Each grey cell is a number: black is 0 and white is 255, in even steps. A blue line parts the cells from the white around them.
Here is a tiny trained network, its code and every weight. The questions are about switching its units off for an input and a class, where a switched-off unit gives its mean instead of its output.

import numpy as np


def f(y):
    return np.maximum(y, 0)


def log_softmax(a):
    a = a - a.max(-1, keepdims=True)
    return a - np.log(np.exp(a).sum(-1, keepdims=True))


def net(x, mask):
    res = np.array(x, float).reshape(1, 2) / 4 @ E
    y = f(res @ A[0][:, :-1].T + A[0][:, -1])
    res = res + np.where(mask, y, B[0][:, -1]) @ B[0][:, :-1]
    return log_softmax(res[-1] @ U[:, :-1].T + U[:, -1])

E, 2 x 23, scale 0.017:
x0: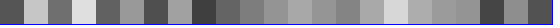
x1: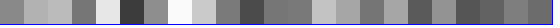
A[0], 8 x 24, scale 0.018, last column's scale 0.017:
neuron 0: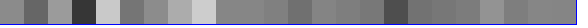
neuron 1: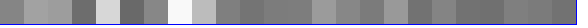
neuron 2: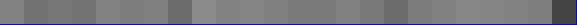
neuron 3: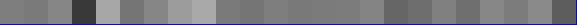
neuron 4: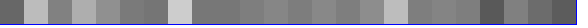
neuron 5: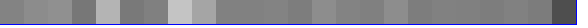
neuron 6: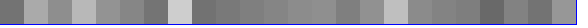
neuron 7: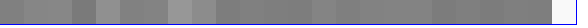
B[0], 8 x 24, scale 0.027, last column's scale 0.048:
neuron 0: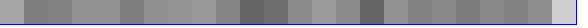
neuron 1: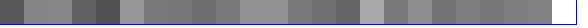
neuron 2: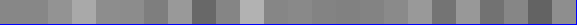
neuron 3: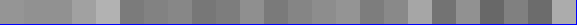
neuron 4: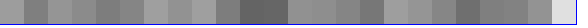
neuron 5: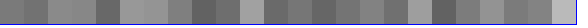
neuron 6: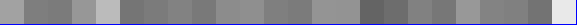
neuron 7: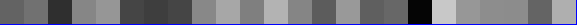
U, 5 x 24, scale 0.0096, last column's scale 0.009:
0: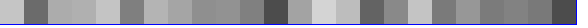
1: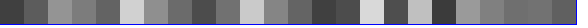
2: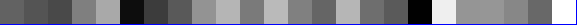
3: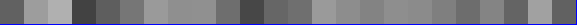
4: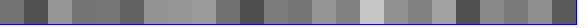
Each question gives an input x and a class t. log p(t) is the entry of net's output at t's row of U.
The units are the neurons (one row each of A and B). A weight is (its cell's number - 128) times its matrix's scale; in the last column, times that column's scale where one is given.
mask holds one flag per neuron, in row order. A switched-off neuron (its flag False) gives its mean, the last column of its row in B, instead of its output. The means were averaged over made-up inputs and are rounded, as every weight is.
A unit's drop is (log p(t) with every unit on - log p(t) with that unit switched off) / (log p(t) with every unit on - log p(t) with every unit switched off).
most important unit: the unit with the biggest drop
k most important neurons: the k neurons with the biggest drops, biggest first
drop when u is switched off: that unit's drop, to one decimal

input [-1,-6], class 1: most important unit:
neuron 7
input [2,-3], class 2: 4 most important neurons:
(neuron 1; neuron 5; neuron 4; neuron 0)
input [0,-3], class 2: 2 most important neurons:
(neuron 1; neuron 5)
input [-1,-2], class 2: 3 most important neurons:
(neuron 1; neuron 5; neuron 4)
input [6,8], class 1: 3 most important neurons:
(neuron 1; neuron 5; neuron 0)
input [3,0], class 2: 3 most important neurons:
(neuron 0; neuron 3; neuron 5)
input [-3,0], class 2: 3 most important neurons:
(neuron 4; neuron 5; neuron 6)
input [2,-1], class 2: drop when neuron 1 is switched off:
0.3
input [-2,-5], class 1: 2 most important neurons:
(neuron 7; neuron 0)
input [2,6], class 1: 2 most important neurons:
(neuron 1; neuron 5)
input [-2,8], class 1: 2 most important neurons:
(neuron 1; neuron 5)
